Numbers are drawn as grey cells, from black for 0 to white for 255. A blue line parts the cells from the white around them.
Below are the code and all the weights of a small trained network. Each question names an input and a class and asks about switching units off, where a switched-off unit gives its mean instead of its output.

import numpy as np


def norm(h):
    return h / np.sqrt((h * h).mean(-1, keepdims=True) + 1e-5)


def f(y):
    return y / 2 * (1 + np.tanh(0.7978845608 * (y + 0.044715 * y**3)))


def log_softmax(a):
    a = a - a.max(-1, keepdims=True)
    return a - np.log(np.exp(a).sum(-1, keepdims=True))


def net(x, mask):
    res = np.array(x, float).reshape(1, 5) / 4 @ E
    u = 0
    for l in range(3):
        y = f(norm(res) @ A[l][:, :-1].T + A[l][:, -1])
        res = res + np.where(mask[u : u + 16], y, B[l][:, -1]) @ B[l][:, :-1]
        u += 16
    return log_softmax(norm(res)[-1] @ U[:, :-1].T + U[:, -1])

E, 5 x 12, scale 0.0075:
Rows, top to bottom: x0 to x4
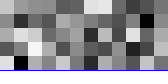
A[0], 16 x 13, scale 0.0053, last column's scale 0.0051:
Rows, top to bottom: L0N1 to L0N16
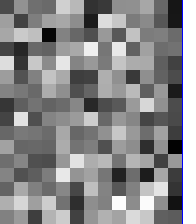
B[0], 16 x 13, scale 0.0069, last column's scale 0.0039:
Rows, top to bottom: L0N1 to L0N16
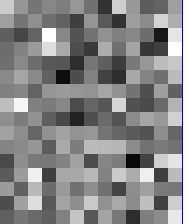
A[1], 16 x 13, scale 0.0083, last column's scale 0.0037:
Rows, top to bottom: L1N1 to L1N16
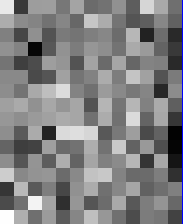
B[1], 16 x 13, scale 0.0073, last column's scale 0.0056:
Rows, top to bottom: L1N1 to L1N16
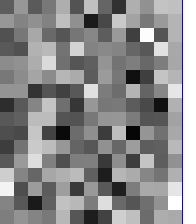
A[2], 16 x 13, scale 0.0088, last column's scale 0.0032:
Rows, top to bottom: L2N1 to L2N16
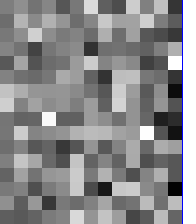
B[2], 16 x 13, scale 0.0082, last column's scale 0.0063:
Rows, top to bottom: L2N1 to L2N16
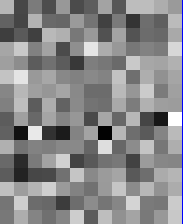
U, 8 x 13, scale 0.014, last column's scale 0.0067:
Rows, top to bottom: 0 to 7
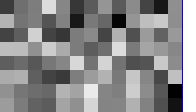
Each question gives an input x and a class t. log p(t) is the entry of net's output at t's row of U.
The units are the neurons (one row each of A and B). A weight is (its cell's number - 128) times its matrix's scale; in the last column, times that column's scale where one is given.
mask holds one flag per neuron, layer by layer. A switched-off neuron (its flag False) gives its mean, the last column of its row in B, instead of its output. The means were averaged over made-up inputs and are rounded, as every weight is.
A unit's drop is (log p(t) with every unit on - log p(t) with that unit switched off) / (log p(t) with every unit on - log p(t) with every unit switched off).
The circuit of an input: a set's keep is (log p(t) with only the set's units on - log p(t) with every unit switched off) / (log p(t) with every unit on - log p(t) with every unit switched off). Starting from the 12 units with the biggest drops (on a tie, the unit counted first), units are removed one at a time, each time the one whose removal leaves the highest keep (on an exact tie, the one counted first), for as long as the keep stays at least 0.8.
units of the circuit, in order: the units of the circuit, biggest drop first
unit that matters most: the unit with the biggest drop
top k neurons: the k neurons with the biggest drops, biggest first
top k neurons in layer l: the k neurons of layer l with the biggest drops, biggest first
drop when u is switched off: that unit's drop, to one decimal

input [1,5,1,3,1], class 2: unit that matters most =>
L1N10
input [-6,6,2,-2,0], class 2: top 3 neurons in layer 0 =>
L0N13, L0N11, L0N4
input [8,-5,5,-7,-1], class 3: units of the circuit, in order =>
L1N13, L1N16
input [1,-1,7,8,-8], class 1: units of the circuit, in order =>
L1N14, L2N1
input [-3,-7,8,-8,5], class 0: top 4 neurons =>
L1N8, L0N3, L1N15, L1N9
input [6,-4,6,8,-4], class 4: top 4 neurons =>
L1N15, L0N4, L2N13, L0N8
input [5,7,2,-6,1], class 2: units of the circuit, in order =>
L1N10, L0N13
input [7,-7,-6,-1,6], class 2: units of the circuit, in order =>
L0N15, L2N10
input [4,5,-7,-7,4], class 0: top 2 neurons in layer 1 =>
L1N5, L1N11
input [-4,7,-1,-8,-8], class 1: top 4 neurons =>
L1N14, L0N9, L1N15, L2N1
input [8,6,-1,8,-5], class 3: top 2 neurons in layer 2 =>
L2N7, L2N8
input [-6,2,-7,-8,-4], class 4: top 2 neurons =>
L1N4, L0N3
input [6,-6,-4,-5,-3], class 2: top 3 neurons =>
L0N15, L0N16, L0N8
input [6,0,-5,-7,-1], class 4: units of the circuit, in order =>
L1N4
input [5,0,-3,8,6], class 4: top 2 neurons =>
L1N15, L1N14
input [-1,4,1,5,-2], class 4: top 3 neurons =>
L1N15, L2N16, L2N10
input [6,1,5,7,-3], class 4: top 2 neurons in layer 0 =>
L0N8, L0N1
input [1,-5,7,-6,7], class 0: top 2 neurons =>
L1N8, L0N3
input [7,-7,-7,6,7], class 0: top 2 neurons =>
L1N14, L0N4
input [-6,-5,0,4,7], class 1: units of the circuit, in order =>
L1N1
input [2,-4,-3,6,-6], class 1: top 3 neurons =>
L1N14, L0N12, L0N16
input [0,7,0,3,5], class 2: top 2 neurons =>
L1N10, L0N13
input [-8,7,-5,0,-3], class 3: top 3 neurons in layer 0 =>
L0N8, L0N1, L0N4
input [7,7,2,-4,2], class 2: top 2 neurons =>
L1N10, L0N13
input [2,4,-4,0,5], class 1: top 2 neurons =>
L0N3, L0N2
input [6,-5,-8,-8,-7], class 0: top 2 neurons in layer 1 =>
L1N11, L1N15
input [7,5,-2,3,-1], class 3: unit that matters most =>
L1N13
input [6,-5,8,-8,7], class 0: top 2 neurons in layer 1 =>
L1N8, L1N15
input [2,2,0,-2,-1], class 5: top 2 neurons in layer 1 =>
L1N4, L1N10
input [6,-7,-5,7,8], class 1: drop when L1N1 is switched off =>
0.1
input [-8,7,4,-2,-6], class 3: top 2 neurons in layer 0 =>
L0N1, L0N8
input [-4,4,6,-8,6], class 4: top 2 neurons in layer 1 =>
L1N6, L1N4
